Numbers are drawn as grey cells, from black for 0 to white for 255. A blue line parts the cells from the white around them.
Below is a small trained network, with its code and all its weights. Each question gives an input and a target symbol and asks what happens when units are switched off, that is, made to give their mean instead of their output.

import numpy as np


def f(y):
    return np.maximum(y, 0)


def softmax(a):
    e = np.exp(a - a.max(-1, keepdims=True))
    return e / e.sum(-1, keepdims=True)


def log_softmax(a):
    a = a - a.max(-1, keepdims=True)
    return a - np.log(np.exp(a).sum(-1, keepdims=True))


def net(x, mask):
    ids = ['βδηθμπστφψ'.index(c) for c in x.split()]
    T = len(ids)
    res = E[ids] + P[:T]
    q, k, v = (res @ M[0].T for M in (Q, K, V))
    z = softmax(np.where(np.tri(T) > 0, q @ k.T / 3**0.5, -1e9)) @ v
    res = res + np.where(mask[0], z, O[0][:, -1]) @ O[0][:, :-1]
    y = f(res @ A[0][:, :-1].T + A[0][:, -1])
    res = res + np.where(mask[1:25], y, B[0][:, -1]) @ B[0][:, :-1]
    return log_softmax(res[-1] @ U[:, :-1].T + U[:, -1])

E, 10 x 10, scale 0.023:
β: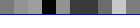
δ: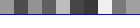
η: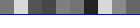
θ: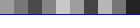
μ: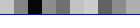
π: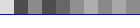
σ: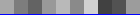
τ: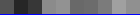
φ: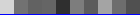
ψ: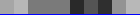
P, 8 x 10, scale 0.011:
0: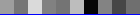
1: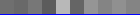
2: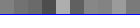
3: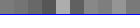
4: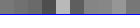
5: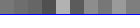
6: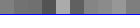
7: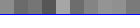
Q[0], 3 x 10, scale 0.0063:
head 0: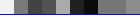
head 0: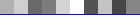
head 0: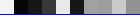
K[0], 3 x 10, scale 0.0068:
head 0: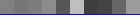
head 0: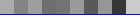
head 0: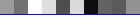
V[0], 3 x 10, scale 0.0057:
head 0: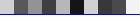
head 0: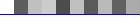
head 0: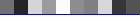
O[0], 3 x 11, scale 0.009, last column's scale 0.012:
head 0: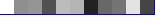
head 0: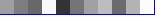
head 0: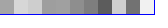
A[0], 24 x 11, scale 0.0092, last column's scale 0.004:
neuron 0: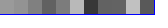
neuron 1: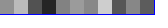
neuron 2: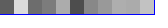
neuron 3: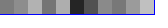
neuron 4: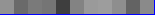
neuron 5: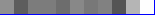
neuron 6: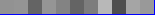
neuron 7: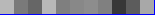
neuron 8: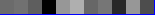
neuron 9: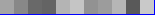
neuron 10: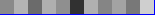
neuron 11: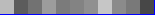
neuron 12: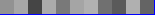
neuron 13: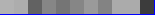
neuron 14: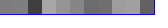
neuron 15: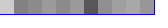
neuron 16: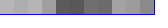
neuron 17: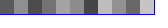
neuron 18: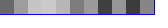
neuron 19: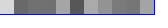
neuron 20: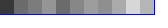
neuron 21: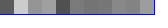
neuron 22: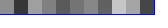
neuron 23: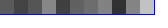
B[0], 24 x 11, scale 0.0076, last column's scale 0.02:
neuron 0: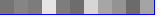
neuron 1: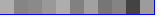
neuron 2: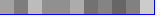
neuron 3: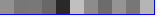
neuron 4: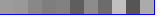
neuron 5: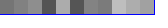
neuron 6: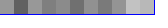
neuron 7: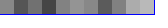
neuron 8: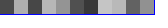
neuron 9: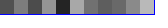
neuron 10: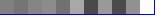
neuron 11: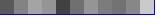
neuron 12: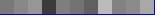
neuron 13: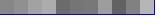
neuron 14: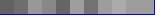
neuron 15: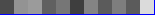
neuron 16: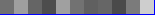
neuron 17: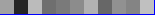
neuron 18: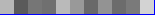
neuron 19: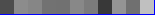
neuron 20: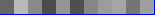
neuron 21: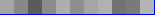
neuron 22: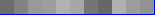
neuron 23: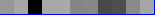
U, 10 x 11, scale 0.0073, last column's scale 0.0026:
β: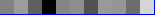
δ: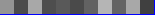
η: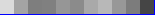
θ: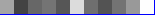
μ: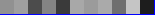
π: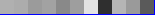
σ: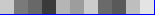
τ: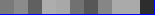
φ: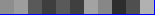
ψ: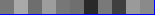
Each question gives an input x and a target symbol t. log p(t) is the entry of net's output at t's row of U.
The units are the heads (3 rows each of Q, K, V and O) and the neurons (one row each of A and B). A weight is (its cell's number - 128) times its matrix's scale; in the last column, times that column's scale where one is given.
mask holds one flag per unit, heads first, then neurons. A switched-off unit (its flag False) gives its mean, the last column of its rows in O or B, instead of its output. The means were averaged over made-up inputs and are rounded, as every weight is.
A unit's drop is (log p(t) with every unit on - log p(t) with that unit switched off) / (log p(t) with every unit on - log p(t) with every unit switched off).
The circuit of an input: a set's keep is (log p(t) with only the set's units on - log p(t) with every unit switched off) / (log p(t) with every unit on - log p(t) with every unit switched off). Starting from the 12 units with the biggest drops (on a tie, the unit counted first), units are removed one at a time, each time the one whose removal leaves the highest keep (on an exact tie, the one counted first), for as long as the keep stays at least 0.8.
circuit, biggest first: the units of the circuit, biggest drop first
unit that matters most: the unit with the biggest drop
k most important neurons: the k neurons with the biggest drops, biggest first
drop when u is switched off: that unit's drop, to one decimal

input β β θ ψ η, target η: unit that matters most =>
neuron 1
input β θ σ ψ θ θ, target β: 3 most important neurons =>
(neuron 8; neuron 10; neuron 2)
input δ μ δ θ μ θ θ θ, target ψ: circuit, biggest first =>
(head 0; neuron 15; neuron 16; neuron 9)
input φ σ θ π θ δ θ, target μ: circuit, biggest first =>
(head 0; neuron 15)
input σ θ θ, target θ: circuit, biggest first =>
(neuron 9; neuron 17)
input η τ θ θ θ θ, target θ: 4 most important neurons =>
(neuron 15; neuron 17; neuron 16; neuron 20)
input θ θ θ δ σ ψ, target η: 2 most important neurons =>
(neuron 21; neuron 18)
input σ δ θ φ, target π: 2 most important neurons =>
(neuron 0; neuron 10)
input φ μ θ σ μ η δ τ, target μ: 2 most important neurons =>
(neuron 23; neuron 15)
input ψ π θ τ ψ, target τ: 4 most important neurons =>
(neuron 8; neuron 0; neuron 5; neuron 10)
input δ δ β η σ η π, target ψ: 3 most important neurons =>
(neuron 16; neuron 17; neuron 13)
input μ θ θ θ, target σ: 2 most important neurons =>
(neuron 10; neuron 23)
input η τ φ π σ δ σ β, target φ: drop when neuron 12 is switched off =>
0.1
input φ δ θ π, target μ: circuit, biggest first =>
(head 0)
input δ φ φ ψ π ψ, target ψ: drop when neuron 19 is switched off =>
0.0
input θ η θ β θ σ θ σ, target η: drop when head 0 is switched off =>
0.9
